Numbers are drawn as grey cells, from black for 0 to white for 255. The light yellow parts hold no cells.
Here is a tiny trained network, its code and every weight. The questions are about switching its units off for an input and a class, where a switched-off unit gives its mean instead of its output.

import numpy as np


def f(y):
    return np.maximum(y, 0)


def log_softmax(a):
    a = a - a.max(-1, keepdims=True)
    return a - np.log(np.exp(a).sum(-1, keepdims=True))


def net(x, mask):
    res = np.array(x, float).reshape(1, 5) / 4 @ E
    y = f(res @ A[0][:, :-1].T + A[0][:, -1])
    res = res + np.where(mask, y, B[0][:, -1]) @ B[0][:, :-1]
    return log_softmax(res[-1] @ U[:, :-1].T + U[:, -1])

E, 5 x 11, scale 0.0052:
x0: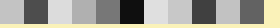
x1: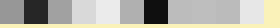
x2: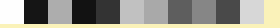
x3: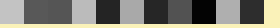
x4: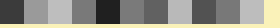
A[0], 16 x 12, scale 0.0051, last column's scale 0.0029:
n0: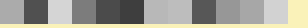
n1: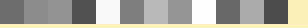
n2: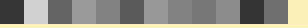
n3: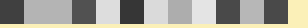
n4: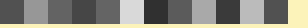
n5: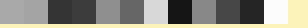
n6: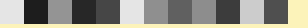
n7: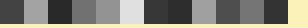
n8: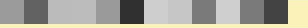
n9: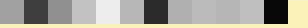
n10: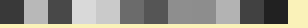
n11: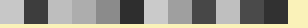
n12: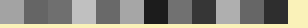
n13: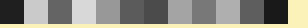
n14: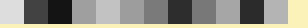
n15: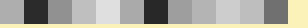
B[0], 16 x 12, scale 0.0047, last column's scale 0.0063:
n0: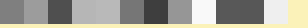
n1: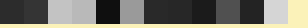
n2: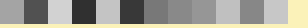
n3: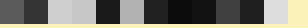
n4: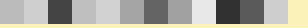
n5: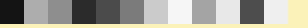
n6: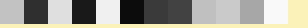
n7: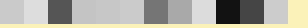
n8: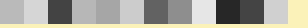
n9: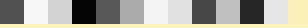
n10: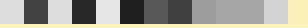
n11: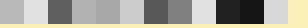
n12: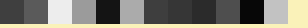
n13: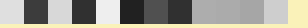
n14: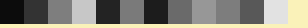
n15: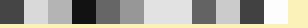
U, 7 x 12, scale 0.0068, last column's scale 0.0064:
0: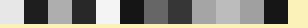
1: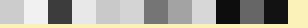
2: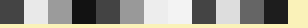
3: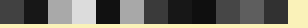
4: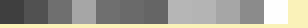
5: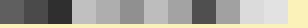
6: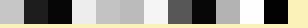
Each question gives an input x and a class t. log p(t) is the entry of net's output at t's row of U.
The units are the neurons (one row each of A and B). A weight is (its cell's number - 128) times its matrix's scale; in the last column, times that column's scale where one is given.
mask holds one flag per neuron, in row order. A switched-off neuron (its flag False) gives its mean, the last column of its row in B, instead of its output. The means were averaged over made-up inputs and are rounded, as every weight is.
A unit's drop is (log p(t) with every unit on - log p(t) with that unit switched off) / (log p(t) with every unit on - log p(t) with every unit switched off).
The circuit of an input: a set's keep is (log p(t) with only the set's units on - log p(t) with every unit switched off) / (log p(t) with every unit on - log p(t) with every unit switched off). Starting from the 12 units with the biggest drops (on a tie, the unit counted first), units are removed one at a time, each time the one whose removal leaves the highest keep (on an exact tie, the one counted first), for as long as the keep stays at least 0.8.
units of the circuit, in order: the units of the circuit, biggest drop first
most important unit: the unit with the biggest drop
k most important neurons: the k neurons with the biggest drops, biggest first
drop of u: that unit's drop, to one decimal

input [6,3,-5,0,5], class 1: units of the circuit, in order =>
n8, n11
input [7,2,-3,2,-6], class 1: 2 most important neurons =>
n11, n8
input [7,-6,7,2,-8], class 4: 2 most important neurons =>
n5, n14
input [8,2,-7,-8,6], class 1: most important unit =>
n8
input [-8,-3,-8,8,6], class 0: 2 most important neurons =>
n13, n10
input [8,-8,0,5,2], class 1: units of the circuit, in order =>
n11, n0
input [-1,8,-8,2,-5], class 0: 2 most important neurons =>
n10, n13
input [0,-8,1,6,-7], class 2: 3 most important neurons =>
n5, n3, n1
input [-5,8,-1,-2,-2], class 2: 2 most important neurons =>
n9, n15
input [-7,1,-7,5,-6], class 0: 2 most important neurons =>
n10, n13
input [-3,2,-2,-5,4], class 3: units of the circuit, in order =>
n3, n1
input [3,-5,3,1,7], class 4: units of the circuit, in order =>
n9, n0
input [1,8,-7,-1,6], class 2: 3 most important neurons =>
n9, n15, n6
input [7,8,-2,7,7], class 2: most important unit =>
n15
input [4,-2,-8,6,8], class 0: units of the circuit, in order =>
n13, n10
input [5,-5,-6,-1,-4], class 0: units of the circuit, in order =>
n2, n10
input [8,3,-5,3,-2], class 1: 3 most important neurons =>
n11, n8, n6
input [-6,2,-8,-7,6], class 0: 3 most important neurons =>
n13, n10, n2
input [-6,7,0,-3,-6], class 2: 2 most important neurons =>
n9, n15
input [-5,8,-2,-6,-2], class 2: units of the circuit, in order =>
n9
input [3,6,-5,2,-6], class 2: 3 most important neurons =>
n9, n15, n6
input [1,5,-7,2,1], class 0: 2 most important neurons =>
n13, n10
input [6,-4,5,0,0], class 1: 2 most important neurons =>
n11, n0
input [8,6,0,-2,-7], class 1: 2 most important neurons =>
n8, n11
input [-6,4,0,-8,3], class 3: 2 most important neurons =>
n1, n3
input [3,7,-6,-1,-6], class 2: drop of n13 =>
-0.1
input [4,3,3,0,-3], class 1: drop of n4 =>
-0.2
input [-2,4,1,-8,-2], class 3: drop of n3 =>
0.3
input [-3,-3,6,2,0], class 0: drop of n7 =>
0.0
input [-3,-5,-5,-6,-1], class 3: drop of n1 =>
0.4
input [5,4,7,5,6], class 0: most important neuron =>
n6
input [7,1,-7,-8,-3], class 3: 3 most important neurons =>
n3, n1, n6
